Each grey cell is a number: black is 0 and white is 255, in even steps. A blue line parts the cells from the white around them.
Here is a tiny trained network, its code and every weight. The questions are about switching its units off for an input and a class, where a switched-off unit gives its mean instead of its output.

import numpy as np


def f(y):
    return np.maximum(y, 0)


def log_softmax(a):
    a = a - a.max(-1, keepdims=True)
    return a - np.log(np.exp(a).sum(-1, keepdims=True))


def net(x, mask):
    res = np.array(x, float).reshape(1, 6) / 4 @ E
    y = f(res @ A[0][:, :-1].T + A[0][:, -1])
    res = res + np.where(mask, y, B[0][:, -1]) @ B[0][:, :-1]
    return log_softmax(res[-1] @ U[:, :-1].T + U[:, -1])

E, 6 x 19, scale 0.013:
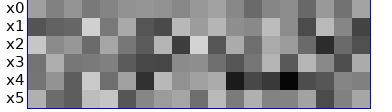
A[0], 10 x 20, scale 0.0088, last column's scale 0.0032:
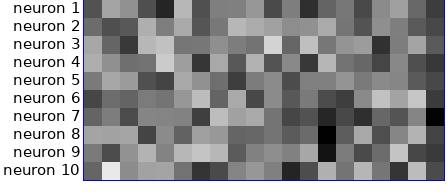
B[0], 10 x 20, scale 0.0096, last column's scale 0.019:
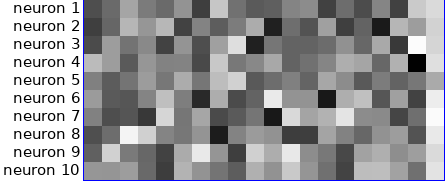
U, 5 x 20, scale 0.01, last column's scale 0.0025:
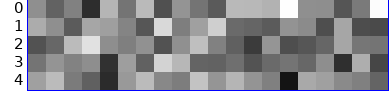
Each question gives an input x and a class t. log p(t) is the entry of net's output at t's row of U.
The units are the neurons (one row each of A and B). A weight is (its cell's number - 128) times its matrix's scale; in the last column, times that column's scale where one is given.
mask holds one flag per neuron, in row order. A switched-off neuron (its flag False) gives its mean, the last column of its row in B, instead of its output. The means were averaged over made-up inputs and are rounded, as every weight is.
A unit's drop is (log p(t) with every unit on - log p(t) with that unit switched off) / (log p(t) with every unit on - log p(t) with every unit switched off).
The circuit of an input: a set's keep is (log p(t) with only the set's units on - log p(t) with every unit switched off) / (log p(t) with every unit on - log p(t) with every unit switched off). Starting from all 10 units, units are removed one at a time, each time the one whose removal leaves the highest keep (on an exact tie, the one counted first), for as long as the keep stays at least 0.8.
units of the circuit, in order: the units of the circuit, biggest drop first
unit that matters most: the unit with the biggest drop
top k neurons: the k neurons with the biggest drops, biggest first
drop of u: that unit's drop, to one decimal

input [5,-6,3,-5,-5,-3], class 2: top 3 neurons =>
[neuron 7; neuron 8; neuron 10]
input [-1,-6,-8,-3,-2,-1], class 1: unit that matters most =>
neuron 6
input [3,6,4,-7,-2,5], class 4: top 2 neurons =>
[neuron 9; neuron 8]
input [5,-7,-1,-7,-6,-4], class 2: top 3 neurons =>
[neuron 7; neuron 8; neuron 10]
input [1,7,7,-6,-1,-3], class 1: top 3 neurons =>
[neuron 4; neuron 8; neuron 10]
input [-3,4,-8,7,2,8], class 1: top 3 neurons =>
[neuron 6; neuron 1; neuron 9]
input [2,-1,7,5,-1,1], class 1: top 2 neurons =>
[neuron 4; neuron 9]
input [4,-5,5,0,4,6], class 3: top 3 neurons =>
[neuron 3; neuron 6; neuron 2]
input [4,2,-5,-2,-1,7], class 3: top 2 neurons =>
[neuron 3; neuron 4]
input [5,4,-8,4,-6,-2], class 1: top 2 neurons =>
[neuron 7; neuron 6]
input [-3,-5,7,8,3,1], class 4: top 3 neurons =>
[neuron 10; neuron 6; neuron 5]
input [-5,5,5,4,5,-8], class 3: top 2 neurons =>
[neuron 1; neuron 6]
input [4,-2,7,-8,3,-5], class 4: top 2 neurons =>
[neuron 9; neuron 6]
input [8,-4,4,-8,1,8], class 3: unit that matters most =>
neuron 3
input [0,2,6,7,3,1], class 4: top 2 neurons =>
[neuron 10; neuron 6]
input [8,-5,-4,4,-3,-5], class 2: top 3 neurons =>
[neuron 7; neuron 3; neuron 8]
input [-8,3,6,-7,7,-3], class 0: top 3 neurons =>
[neuron 7; neuron 10; neuron 6]
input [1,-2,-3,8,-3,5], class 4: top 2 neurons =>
[neuron 10; neuron 7]
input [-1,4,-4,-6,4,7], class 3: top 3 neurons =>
[neuron 3; neuron 10; neuron 8]
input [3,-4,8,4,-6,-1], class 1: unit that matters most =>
neuron 7
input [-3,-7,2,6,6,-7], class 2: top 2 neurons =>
[neuron 8; neuron 3]
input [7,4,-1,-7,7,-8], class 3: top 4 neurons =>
[neuron 1; neuron 5; neuron 10; neuron 9]
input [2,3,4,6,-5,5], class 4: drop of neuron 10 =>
0.3
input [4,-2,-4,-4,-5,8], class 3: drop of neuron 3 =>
0.5
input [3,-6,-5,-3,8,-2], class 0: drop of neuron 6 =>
0.0
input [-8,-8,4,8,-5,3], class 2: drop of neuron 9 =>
0.3
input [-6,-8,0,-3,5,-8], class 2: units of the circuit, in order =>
[neuron 8]
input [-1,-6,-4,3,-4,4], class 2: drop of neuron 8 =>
0.5
